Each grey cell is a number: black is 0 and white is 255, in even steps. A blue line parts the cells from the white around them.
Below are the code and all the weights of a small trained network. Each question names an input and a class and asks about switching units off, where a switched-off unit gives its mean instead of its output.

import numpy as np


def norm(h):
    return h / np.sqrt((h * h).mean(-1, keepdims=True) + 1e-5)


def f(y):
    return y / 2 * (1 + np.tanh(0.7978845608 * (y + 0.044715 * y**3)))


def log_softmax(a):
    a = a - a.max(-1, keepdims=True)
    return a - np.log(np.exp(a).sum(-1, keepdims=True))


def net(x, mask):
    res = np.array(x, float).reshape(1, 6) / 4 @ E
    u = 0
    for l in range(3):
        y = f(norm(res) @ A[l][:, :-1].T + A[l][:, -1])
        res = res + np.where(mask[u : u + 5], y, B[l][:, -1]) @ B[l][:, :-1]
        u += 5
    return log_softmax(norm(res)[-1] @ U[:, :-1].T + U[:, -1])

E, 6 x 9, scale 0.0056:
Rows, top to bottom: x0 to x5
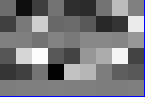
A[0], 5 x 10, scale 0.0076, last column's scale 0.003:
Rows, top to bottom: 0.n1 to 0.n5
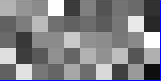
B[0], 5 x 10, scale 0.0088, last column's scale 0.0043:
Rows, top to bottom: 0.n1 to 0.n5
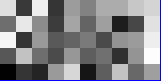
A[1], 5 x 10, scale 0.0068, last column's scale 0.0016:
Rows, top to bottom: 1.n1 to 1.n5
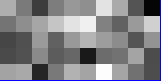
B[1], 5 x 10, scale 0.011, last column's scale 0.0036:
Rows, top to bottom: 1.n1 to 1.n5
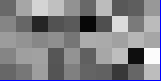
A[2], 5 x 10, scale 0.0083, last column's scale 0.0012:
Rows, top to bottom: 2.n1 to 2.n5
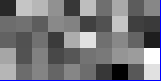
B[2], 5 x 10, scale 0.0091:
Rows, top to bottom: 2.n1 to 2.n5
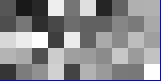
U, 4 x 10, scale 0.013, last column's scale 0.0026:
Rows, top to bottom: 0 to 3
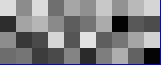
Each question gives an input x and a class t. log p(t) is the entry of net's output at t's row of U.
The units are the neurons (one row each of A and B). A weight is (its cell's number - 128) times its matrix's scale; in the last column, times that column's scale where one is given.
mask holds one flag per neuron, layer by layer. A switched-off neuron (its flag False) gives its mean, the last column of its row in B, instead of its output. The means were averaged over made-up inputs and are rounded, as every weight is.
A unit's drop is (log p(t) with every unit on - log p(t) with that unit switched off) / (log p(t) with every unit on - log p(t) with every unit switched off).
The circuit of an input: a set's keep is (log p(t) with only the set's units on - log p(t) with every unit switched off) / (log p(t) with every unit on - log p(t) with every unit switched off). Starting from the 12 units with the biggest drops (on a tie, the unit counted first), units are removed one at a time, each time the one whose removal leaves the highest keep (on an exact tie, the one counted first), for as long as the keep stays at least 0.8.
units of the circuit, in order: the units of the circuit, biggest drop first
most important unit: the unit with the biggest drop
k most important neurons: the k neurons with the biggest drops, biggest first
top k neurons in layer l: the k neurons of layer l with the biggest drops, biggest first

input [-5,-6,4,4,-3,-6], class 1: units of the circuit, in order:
1.n5
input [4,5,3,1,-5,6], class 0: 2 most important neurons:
0.n1; 0.n4
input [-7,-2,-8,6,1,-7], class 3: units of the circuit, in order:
1.n2; 0.n5
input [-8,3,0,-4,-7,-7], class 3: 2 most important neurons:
1.n2; 0.n5
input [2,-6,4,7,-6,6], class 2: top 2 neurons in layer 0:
0.n2; 0.n3
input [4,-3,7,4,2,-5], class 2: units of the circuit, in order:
2.n1; 0.n1; 1.n2
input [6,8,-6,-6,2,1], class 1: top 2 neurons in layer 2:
2.n5; 2.n1
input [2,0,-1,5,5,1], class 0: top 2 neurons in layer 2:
2.n3; 2.n5
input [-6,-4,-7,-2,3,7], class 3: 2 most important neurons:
1.n2; 0.n2
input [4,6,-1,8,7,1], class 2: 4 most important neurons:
2.n1; 0.n1; 0.n4; 0.n3
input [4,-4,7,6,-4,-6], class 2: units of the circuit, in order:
2.n1; 0.n3
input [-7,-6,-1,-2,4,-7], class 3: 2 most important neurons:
1.n2; 0.n2
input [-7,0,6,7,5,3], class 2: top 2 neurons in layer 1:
1.n3; 1.n4
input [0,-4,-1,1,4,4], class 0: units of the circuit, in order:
2.n3
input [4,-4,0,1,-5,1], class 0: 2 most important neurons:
0.n1; 0.n5
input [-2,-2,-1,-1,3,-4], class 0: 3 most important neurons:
2.n3; 1.n2; 0.n3
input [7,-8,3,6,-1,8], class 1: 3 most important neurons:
0.n4; 1.n1; 1.n5
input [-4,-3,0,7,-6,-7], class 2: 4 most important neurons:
2.n1; 0.n3; 2.n3; 0.n2
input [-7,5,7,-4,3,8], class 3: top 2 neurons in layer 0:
0.n5; 0.n4
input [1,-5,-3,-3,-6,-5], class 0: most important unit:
0.n1
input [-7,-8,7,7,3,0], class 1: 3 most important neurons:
1.n5; 1.n1; 2.n4
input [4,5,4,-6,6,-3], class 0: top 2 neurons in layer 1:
1.n2; 1.n4
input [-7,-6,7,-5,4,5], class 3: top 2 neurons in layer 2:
2.n1; 2.n2
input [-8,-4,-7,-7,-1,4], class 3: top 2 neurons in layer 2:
2.n1; 2.n2
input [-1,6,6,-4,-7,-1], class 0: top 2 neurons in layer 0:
0.n1; 0.n4
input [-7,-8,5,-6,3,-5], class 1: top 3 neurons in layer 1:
1.n5; 1.n1; 1.n4
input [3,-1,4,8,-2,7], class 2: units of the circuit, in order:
2.n1
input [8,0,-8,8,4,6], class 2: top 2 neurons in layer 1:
1.n3; 1.n2
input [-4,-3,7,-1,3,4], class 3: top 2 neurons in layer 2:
2.n2; 2.n4
